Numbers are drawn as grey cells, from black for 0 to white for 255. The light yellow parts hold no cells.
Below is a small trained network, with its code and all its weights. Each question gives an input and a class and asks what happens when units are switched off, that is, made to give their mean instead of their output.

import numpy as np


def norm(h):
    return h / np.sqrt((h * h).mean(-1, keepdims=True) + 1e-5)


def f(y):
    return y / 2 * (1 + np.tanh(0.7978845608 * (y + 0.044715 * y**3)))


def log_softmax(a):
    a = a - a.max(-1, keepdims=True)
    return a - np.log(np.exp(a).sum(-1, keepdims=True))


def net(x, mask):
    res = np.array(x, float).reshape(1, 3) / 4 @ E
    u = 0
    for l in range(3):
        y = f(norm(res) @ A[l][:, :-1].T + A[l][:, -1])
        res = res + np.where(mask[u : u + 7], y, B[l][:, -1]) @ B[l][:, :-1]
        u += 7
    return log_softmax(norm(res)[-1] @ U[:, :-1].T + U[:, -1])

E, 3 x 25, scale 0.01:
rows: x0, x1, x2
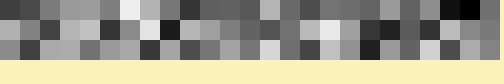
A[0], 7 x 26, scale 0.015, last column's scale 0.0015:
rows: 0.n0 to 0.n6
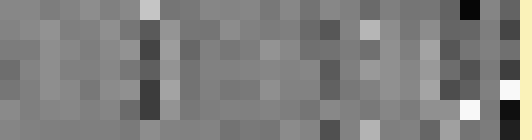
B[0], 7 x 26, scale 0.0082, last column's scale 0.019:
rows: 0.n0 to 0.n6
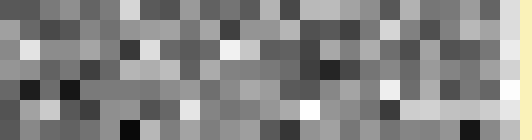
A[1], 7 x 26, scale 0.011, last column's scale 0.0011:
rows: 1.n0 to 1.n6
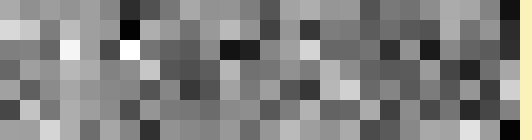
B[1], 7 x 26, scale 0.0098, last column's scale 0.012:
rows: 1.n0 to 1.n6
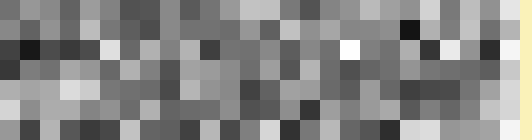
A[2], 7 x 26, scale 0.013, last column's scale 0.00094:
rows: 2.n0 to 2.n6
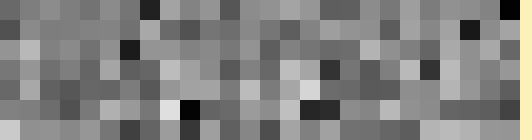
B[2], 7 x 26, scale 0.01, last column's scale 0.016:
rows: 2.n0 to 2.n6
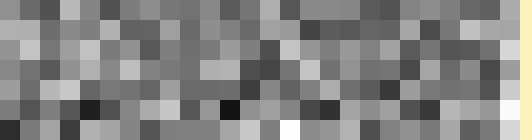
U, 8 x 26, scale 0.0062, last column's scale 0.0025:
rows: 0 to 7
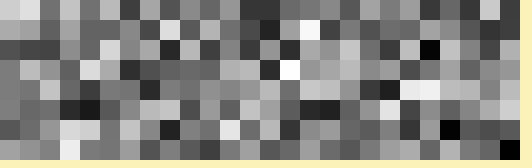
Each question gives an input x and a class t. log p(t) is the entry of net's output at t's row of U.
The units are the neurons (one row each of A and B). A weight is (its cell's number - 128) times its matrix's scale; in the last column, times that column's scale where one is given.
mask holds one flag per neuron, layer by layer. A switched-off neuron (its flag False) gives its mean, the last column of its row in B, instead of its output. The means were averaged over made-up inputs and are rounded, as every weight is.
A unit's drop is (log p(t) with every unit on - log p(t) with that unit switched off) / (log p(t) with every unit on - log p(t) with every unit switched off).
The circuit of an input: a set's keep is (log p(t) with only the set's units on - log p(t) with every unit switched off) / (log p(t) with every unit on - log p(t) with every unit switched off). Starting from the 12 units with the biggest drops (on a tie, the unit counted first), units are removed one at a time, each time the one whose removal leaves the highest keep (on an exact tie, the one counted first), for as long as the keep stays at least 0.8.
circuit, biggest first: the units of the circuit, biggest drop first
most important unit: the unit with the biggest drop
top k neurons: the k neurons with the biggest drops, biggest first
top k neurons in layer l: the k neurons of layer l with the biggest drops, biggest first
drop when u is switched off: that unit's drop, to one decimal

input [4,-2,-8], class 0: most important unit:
0.n6
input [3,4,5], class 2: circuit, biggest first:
0.n4, 1.n2, 0.n2, 0.n0
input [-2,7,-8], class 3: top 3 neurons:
1.n5, 0.n6, 1.n1
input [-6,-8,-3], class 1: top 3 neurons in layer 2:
2.n3, 2.n4, 2.n2
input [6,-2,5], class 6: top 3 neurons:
0.n2, 1.n4, 1.n3
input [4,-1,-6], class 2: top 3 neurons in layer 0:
0.n0, 0.n2, 0.n4
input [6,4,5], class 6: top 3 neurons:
1.n4, 0.n5, 2.n5
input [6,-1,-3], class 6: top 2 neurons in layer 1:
1.n2, 1.n4
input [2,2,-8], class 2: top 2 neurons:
0.n0, 0.n2
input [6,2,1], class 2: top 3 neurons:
0.n0, 1.n2, 0.n4
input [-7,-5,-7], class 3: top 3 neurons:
0.n6, 0.n4, 0.n0
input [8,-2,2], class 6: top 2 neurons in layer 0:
0.n2, 0.n0
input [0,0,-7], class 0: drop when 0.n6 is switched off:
0.1
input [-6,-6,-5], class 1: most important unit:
0.n2
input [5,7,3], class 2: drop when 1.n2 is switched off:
0.2
